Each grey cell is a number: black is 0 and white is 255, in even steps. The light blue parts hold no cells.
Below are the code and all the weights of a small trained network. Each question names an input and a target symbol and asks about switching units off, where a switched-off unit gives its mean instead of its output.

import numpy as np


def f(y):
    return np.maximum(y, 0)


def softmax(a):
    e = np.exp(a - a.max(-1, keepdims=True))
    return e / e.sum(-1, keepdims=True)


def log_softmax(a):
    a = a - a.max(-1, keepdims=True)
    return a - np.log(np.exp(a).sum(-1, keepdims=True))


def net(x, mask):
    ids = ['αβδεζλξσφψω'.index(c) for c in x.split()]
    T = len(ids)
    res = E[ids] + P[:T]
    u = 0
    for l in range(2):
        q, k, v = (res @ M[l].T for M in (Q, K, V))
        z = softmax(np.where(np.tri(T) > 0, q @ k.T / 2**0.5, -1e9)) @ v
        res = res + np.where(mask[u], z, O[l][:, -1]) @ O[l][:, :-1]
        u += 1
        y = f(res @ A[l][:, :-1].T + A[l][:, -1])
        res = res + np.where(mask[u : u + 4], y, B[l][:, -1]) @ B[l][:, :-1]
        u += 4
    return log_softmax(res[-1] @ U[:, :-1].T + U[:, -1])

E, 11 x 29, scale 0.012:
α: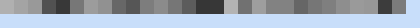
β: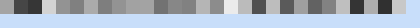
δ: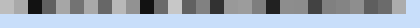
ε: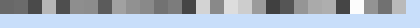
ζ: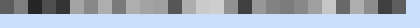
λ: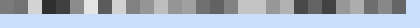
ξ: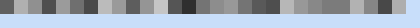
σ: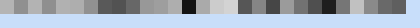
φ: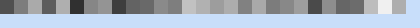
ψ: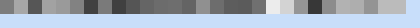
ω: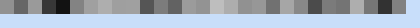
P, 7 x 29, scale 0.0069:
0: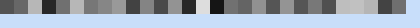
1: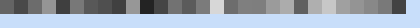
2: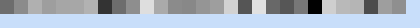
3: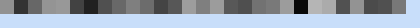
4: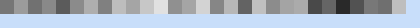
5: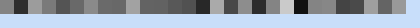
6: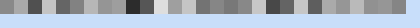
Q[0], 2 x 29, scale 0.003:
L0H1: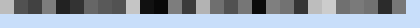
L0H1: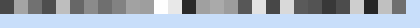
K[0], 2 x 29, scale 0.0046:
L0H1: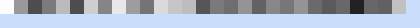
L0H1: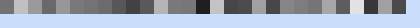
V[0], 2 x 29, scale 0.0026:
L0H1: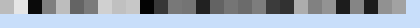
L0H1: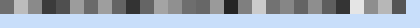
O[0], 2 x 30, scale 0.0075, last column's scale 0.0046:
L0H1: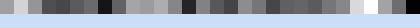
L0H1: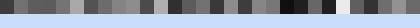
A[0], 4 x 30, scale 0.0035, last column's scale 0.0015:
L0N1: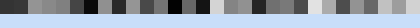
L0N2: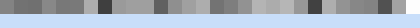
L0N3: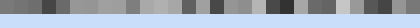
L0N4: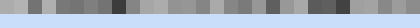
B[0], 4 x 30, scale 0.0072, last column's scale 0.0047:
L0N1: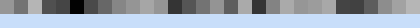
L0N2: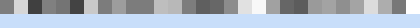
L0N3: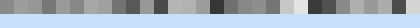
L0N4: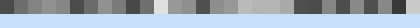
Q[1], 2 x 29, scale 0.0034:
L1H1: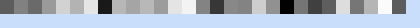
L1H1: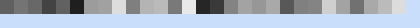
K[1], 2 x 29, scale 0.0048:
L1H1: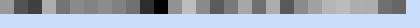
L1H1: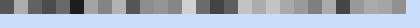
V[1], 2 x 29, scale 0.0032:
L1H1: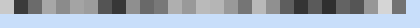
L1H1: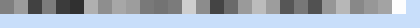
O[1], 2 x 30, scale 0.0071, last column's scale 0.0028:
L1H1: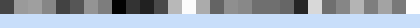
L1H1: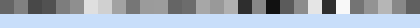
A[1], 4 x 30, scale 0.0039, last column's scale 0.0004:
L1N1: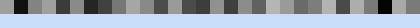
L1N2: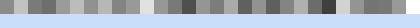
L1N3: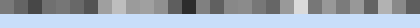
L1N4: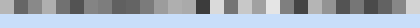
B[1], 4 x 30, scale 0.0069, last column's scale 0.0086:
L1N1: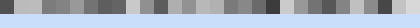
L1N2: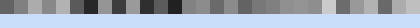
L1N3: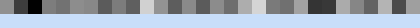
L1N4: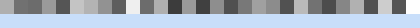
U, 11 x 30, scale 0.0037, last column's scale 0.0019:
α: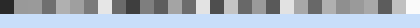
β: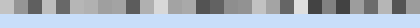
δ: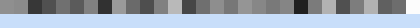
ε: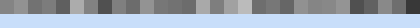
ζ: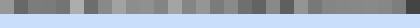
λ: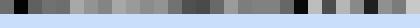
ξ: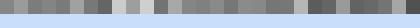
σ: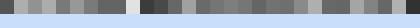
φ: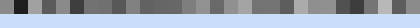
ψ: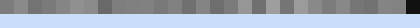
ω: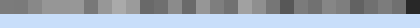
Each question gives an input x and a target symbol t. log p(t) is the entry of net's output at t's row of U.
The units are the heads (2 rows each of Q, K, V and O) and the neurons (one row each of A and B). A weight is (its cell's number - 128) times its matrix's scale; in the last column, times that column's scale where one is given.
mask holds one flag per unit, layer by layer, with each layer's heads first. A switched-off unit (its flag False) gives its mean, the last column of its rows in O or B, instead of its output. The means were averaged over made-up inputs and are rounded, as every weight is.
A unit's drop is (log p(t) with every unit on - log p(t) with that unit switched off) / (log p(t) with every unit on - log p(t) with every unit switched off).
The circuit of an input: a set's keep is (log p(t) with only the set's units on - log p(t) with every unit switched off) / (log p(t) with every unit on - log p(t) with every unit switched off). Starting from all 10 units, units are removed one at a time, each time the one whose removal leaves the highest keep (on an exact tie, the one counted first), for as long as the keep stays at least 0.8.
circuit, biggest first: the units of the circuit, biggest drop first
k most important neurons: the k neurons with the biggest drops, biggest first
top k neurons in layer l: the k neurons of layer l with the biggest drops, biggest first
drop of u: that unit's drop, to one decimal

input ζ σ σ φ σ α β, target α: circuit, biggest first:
(L1H1; L1N4; L1N2; L0N2)
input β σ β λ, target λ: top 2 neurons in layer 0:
(L0N3; L0N2)
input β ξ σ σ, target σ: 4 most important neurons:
(L1N1; L0N2; L1N4; L0N3)
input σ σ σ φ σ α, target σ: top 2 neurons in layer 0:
(L0N2; L0N4)
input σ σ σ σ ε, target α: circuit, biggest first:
(L1H1; L1N4; L0N2)
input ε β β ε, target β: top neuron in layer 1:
(L1N4)
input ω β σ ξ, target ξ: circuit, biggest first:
(L0N1; L1H1; L1N1; L1N3)
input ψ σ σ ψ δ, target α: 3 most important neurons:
(L1N4; L1N2; L0N3)
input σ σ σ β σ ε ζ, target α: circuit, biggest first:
(L1H1; L1N4; L0H1; L0N2)
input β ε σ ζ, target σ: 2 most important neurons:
(L1N1; L1N4)
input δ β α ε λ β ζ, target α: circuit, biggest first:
(L1H1; L1N4)
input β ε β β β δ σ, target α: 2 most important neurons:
(L0N3; L1N4)
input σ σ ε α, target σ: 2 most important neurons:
(L0N2; L1N1)
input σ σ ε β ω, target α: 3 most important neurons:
(L1N4; L1N2; L0N2)
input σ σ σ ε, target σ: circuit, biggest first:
(L1H1; L1N1; L1N4; L0N1)
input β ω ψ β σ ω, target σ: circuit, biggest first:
(L1N1; L1H1; L1N4; L0N4)
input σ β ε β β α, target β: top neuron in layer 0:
(L0N4)
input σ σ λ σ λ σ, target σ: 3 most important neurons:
(L1N1; L0N2; L1N4)
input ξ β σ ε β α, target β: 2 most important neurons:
(L1N4; L1N2)
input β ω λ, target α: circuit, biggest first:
(L1H1; L1N2; L1N4; L0N3)
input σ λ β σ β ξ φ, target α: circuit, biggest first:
(L1H1; L1N4)
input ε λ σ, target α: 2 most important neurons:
(L1N4; L1N2)
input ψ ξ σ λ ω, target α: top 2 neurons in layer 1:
(L1N4; L1N2)
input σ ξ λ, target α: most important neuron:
(L1N2)
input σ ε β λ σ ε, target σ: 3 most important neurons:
(L1N1; L0N1; L1N4)
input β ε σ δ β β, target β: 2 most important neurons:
(L1N4; L0N2)
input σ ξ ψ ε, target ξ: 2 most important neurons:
(L0N1; L1N1)
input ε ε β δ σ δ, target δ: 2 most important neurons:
(L1N4; L0N3)
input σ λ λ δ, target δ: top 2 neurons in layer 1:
(L1N4; L1N1)
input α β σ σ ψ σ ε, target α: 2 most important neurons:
(L1N4; L0N2)
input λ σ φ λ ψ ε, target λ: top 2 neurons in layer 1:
(L1N2; L1N3)
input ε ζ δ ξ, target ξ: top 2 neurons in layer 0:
(L0N1; L0N2)
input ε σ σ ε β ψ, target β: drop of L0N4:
0.2
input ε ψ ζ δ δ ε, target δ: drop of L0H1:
1.1
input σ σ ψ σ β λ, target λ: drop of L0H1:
0.2
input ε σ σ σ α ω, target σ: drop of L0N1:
0.1
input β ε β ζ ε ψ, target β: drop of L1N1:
0.0
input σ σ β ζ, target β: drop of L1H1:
0.1
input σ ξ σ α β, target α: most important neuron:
(L0N2)
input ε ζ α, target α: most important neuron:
(L1N4)
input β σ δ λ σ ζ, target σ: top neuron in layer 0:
(L0N1)
